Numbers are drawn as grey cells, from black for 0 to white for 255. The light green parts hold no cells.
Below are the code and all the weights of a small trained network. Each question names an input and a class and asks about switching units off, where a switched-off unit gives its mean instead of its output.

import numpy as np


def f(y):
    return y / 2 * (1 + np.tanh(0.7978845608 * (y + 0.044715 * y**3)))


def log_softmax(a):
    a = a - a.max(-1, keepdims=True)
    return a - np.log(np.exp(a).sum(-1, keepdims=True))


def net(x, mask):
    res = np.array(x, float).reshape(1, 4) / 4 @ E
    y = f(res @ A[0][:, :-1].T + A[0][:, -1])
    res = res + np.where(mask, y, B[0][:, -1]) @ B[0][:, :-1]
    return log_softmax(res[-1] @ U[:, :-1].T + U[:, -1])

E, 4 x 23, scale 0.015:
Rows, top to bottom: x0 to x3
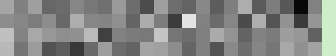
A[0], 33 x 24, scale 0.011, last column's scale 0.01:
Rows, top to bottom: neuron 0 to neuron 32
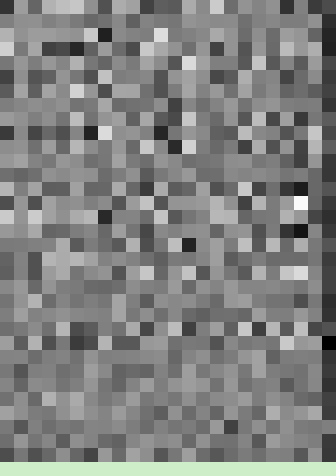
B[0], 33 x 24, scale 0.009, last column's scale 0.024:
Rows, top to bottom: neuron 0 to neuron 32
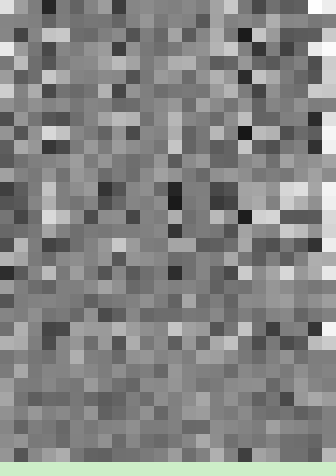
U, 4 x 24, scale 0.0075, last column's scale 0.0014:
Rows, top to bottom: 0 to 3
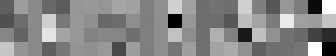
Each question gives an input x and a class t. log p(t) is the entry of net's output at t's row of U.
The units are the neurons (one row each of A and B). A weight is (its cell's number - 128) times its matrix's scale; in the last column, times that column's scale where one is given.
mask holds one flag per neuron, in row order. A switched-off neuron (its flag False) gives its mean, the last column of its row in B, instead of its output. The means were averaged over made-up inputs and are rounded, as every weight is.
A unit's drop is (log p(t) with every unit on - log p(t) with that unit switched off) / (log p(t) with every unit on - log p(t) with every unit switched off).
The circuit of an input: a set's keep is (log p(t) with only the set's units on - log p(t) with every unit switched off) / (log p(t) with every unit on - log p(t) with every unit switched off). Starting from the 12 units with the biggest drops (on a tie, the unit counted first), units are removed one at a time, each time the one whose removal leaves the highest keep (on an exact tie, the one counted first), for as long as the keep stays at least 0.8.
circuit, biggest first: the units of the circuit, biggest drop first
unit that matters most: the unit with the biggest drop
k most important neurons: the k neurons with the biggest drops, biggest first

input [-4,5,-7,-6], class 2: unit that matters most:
neuron 9
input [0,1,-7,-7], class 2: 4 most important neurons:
(neuron 9; neuron 5; neuron 3; neuron 32)
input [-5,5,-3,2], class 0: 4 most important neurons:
(neuron 10; neuron 13; neuron 8; neuron 4)
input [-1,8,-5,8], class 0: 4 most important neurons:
(neuron 10; neuron 8; neuron 0; neuron 4)
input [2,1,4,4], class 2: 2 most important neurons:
(neuron 0; neuron 15)
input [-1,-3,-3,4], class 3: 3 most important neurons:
(neuron 10; neuron 8; neuron 15)
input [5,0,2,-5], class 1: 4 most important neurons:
(neuron 13; neuron 3; neuron 16; neuron 24)
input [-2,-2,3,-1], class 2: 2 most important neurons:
(neuron 10; neuron 13)
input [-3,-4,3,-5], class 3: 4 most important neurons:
(neuron 0; neuron 10; neuron 8; neuron 6)
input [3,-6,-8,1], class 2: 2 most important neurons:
(neuron 9; neuron 5)
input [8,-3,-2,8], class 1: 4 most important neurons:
(neuron 13; neuron 16; neuron 0; neuron 6)
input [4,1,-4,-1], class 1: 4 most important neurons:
(neuron 13; neuron 15; neuron 16; neuron 2)
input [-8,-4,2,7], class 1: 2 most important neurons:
(neuron 14; neuron 19)
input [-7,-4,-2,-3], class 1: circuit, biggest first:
(neuron 14)
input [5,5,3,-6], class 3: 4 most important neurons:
(neuron 0; neuron 6; neuron 23; neuron 17)
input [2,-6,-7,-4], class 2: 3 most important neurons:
(neuron 9; neuron 5; neuron 10)
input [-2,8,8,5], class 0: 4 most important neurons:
(neuron 10; neuron 8; neuron 4; neuron 9)
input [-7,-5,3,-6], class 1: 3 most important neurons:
(neuron 14; neuron 19; neuron 3)
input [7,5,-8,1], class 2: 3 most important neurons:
(neuron 9; neuron 5; neuron 32)
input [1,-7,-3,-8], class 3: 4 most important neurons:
(neuron 0; neuron 6; neuron 10; neuron 8)
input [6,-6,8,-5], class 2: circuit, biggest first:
(neuron 15)
